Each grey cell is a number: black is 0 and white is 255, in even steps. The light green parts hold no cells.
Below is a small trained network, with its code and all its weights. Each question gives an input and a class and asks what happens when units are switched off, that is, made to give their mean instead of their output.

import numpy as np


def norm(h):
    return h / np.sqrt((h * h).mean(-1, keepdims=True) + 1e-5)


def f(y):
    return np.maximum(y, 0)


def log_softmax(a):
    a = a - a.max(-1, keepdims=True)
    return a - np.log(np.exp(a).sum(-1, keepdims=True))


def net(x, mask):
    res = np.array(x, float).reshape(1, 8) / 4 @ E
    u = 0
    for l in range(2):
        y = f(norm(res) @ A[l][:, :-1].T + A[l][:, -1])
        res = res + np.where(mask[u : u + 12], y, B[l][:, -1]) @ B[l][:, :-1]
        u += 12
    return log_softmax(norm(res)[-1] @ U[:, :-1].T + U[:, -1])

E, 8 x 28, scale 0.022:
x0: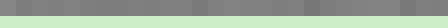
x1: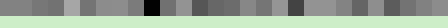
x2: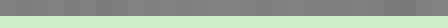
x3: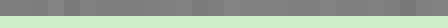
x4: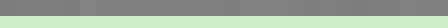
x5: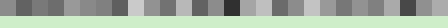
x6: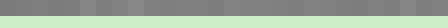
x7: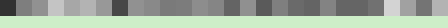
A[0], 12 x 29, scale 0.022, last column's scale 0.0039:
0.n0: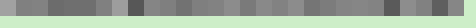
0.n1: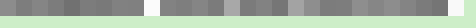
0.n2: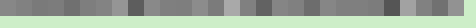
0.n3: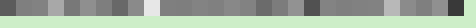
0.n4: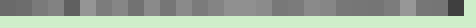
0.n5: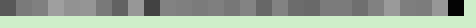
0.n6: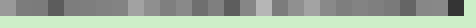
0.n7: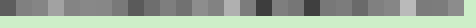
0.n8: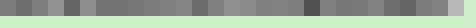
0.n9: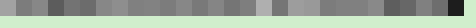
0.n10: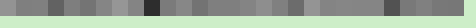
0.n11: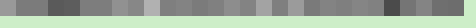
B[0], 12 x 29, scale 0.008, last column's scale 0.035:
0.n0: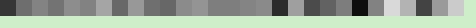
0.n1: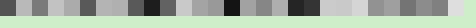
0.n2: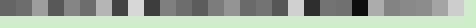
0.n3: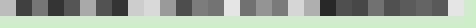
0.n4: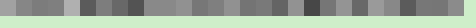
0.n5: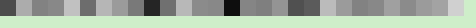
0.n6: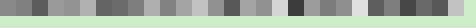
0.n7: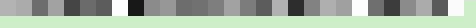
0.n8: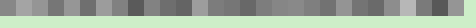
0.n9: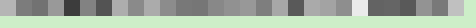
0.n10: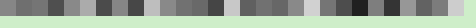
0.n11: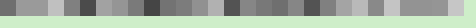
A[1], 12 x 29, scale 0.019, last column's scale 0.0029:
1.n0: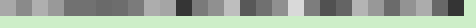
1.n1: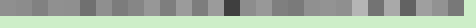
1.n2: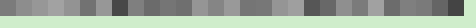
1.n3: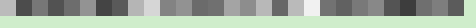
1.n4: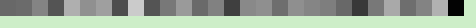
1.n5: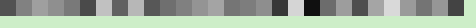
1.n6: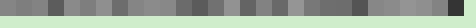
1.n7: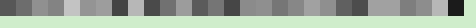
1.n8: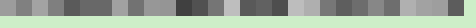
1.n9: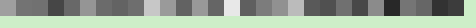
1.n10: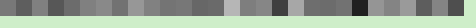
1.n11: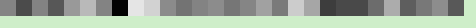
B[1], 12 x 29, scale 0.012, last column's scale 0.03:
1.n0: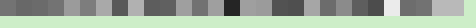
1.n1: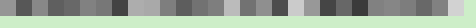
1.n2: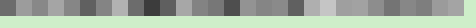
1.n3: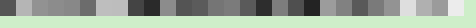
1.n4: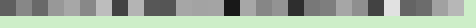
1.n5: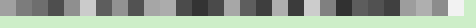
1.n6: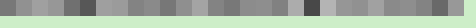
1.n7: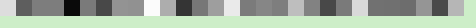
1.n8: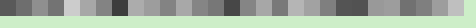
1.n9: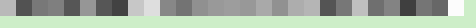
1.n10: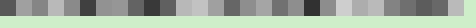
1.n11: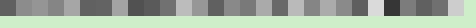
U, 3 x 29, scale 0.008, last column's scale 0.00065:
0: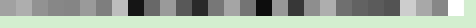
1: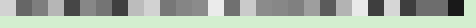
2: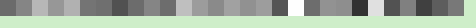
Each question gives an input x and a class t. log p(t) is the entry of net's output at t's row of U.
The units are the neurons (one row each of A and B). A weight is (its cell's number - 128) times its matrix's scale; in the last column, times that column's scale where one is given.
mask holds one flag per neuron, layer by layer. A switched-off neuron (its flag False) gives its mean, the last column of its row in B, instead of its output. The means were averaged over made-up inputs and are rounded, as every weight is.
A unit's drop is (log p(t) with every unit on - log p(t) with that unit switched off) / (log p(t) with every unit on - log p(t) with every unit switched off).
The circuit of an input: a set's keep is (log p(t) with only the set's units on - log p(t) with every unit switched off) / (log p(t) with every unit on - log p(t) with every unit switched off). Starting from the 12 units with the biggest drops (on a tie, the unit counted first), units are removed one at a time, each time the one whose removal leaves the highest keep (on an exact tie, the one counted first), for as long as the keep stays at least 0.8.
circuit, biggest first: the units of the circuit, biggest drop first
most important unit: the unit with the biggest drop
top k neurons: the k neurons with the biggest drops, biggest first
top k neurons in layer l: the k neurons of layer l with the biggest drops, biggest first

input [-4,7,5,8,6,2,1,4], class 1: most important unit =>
0.n7
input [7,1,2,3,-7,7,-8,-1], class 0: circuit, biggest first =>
(0.n1 1.n3)
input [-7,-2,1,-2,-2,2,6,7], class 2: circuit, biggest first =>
(0.n3 1.n11)
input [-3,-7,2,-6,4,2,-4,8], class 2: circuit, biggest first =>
(1.n11 0.n3)
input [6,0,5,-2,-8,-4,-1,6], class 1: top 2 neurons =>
(0.n3 0.n1)
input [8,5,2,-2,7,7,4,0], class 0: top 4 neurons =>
(0.n1 0.n10 1.n3 0.n11)
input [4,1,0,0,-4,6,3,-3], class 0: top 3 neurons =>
(0.n1 1.n3 1.n9)
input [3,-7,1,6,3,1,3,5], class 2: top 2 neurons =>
(1.n11 0.n3)
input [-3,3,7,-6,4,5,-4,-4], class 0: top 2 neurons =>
(1.n3 0.n10)
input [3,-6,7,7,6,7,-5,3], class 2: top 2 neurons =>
(0.n3 1.n11)
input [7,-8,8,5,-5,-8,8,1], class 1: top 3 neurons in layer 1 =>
(1.n9 1.n3 1.n0)
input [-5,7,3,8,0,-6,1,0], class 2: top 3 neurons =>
(0.n1 0.n10 0.n2)
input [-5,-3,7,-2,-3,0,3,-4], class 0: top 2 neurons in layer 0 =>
(0.n0 0.n7)
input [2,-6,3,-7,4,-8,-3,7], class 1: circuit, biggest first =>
(0.n3)
